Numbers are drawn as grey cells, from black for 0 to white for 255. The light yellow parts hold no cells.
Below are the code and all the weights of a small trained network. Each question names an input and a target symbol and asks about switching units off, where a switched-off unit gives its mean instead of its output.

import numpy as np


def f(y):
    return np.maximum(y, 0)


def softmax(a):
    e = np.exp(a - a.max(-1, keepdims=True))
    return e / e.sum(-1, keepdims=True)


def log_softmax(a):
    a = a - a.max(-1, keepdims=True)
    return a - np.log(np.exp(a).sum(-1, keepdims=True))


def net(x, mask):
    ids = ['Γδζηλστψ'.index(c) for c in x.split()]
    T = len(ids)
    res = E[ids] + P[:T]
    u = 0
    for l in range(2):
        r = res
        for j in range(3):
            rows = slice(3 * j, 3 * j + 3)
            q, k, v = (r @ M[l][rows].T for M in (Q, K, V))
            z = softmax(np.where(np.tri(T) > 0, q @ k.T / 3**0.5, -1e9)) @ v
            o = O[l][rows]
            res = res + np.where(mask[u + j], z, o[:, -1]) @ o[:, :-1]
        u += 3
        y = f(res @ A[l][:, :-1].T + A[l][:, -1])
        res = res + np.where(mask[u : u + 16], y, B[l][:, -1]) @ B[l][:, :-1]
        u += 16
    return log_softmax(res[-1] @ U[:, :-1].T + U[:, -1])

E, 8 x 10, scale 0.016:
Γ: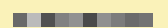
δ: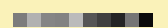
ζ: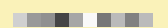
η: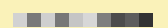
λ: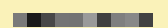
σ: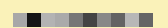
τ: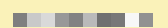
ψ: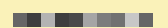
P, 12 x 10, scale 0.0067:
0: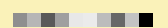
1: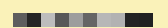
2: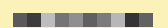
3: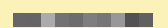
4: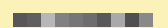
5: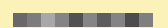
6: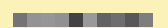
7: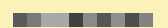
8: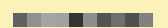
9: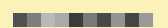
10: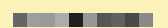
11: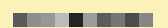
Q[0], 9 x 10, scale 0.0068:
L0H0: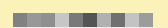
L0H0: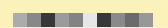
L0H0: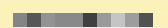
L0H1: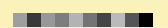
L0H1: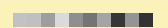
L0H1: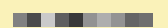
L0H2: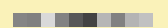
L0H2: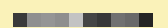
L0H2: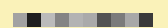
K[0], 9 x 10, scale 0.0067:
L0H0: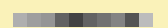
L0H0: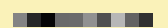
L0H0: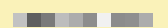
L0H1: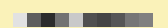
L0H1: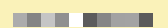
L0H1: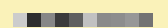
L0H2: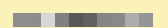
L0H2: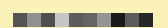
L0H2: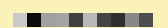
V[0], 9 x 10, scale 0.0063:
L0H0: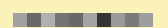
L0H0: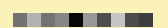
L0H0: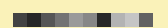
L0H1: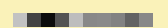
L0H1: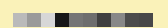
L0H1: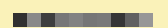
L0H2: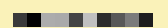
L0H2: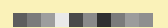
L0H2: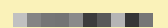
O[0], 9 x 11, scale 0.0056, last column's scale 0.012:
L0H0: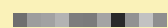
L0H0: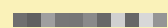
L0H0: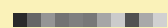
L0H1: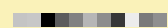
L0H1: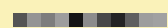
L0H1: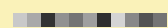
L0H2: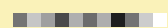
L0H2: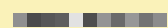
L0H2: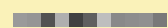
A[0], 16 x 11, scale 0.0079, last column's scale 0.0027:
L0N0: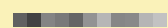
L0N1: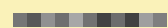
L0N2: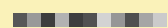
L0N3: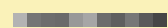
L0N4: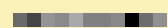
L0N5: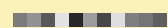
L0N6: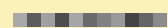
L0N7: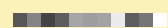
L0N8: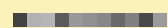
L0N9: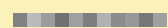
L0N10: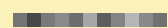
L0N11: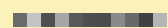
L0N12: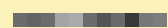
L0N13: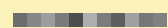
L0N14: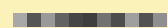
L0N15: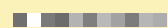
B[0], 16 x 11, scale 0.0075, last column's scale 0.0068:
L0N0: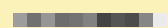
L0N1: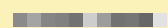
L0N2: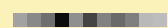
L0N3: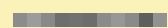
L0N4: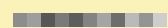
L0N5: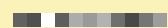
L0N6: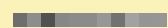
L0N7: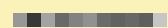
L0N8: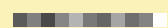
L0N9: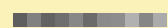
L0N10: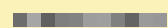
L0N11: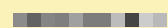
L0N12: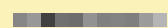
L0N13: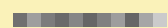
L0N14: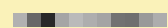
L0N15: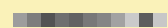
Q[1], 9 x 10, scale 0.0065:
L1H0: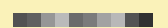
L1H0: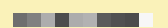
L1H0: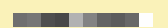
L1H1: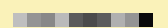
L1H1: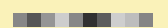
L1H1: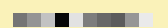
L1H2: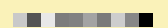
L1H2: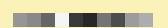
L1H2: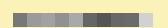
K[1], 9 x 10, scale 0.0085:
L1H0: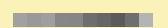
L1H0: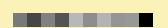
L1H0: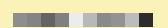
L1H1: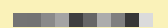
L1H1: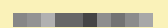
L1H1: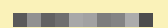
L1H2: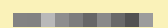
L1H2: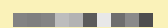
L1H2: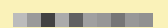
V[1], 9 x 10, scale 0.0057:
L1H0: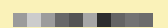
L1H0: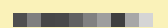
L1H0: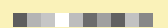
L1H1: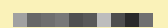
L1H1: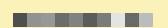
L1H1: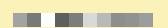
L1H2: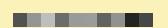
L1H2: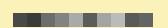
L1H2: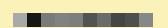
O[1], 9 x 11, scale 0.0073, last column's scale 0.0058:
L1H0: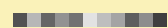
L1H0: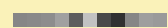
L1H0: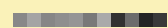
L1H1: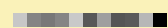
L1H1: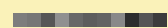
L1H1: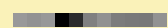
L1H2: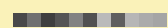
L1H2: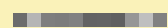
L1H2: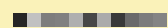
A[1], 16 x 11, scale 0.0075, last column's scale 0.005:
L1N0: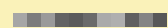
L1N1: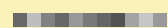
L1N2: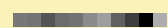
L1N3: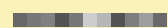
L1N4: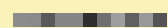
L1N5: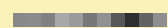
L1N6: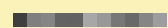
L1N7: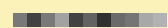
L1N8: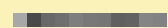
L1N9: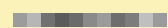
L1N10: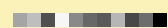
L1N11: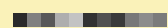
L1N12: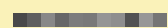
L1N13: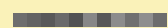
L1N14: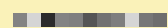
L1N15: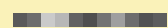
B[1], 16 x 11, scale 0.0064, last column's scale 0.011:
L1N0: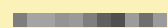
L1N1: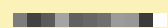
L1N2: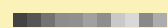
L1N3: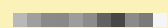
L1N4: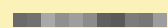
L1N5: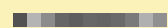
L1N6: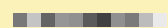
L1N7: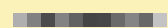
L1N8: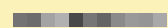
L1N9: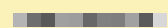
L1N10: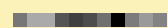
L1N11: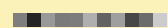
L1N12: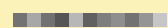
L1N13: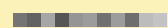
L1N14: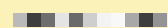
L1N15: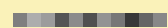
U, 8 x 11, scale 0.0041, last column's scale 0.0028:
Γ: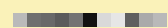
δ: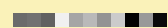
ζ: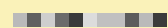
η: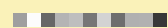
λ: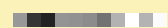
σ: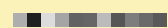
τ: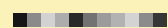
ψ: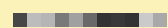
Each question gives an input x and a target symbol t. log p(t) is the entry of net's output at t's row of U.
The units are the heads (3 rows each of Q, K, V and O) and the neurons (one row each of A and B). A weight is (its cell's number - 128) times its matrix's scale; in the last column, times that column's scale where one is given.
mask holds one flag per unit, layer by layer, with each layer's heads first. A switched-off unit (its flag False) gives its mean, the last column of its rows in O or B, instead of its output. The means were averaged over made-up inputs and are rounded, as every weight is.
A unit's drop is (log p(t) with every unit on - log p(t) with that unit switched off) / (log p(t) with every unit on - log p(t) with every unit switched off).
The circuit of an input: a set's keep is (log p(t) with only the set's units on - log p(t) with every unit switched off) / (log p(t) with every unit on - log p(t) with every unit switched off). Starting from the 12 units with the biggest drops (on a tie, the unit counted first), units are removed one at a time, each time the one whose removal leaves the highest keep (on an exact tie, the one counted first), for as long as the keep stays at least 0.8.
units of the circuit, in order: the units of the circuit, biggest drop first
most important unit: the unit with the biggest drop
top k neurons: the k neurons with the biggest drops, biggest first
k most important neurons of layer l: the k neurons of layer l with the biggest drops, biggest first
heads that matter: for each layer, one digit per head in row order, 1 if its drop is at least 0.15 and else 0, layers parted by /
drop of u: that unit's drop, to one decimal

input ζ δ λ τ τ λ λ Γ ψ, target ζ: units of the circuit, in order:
(L1H2 L0N15 L1H1)
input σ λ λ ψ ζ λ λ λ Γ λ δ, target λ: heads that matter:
001 / 000
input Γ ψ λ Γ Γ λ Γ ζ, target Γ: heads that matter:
111 / 110
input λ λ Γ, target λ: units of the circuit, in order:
(L0N15 L0H1)
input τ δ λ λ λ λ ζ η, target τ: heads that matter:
011 / 110
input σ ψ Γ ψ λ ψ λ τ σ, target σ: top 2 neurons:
(L1N6 L1N11)
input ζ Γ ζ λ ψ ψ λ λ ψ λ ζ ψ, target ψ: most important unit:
L1N6
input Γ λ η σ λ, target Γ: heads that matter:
111 / 100
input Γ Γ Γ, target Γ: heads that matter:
011 / 100
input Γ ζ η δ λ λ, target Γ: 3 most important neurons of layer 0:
(L0N5 L0N7 L0N11)
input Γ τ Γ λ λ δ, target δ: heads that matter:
000 / 000
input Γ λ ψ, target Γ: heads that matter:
111 / 100
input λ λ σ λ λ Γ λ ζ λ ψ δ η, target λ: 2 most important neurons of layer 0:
(L0N15 L0N4)
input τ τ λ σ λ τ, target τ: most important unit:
L1H1
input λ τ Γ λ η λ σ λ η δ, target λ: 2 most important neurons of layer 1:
(L1N1 L1N14)
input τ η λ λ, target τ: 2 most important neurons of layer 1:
(L1N2 L1N9)
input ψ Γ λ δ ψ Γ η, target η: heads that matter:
001 / 000
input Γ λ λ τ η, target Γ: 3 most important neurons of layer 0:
(L0N5 L0N11 L0N7)
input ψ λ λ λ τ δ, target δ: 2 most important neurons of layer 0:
(L0N8 L0N0)
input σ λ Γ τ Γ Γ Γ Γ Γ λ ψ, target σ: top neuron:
(L0N14)
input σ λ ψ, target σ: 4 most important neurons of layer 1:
(L1N11 L1N6 L1N1 L1N12)
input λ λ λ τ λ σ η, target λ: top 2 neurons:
(L0N15 L1N1)
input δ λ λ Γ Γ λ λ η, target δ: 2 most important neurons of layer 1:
(L1N11 L1N14)
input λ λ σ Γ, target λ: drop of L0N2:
0.2
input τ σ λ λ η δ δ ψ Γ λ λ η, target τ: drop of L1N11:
0.0
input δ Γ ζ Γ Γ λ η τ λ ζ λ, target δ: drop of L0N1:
0.1
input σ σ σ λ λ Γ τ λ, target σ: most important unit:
L1H0
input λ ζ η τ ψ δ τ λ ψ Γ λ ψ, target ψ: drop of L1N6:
0.1
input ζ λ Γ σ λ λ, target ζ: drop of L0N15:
0.2
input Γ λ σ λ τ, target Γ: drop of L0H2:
0.9
